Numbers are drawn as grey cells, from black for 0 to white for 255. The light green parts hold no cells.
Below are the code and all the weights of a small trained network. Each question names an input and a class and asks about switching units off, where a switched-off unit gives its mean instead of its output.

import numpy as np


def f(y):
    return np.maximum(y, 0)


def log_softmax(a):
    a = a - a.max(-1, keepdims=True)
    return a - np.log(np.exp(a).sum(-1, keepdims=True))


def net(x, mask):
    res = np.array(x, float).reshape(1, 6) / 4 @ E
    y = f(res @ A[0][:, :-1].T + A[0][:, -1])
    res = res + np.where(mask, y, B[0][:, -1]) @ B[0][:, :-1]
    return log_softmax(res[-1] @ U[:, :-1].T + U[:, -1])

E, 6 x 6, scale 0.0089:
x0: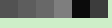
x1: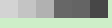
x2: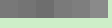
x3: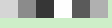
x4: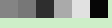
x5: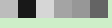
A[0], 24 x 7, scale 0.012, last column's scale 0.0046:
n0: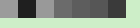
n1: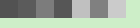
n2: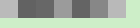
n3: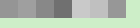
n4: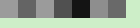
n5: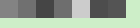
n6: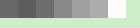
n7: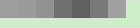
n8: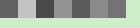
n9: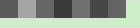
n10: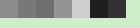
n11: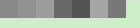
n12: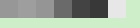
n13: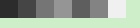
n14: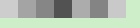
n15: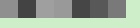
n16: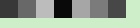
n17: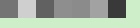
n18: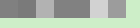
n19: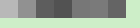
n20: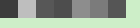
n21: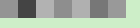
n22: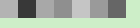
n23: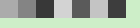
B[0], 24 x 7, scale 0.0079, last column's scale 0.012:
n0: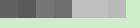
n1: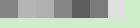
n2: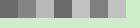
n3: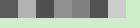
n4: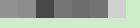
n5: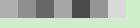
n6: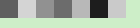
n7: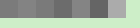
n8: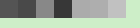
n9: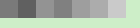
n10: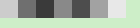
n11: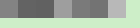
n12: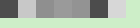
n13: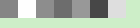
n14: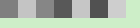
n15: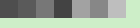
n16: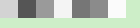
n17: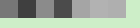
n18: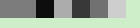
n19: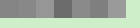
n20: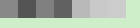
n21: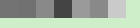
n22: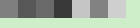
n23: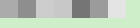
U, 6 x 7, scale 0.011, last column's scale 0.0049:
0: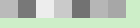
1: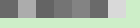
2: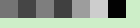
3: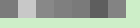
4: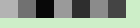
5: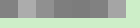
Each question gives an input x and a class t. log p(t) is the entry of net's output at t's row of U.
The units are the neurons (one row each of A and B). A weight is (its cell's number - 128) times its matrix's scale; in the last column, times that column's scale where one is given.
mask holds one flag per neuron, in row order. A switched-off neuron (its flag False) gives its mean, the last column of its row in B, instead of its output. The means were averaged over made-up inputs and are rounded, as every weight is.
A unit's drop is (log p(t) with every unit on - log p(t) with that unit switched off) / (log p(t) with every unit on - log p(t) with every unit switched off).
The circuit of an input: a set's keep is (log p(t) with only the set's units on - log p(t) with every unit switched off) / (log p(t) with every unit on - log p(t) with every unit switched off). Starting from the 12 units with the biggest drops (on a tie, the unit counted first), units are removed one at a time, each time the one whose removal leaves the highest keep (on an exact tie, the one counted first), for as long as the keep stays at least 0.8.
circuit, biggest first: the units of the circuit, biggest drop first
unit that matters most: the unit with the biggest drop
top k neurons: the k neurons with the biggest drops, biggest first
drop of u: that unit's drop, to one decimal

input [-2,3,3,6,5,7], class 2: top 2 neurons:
(n22; n16)
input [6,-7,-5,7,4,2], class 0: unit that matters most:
n23
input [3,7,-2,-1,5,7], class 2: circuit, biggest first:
(n0; n15)
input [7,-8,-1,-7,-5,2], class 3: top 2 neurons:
(n13; n23)
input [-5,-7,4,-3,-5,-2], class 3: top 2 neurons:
(n6; n10)
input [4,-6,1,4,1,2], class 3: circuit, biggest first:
(n13; n6)
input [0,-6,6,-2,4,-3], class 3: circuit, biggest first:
(n13; n1)
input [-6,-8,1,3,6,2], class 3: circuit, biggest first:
(n6; n1)
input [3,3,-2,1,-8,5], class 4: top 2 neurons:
(n18; n4)
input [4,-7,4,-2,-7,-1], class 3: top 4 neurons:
(n13; n10; n6; n5)
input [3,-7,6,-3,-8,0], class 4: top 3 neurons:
(n18; n16; n4)
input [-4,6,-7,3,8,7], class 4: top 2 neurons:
(n10; n5)
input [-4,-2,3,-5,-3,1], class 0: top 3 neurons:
(n16; n12; n4)
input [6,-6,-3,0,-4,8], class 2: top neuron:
(n0)
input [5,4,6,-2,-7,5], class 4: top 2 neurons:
(n4; n18)
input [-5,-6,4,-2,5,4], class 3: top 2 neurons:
(n6; n1)
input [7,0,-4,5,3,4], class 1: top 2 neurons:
(n16; n15)
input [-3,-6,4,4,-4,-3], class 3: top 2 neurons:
(n6; n16)
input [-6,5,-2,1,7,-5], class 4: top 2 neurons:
(n10; n5)
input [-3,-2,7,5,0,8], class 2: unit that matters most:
n22
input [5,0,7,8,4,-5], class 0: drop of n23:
0.5
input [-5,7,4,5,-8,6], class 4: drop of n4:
0.2
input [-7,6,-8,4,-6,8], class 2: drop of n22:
0.4
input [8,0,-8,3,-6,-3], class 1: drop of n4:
0.2
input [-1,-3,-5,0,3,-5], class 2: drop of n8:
0.2
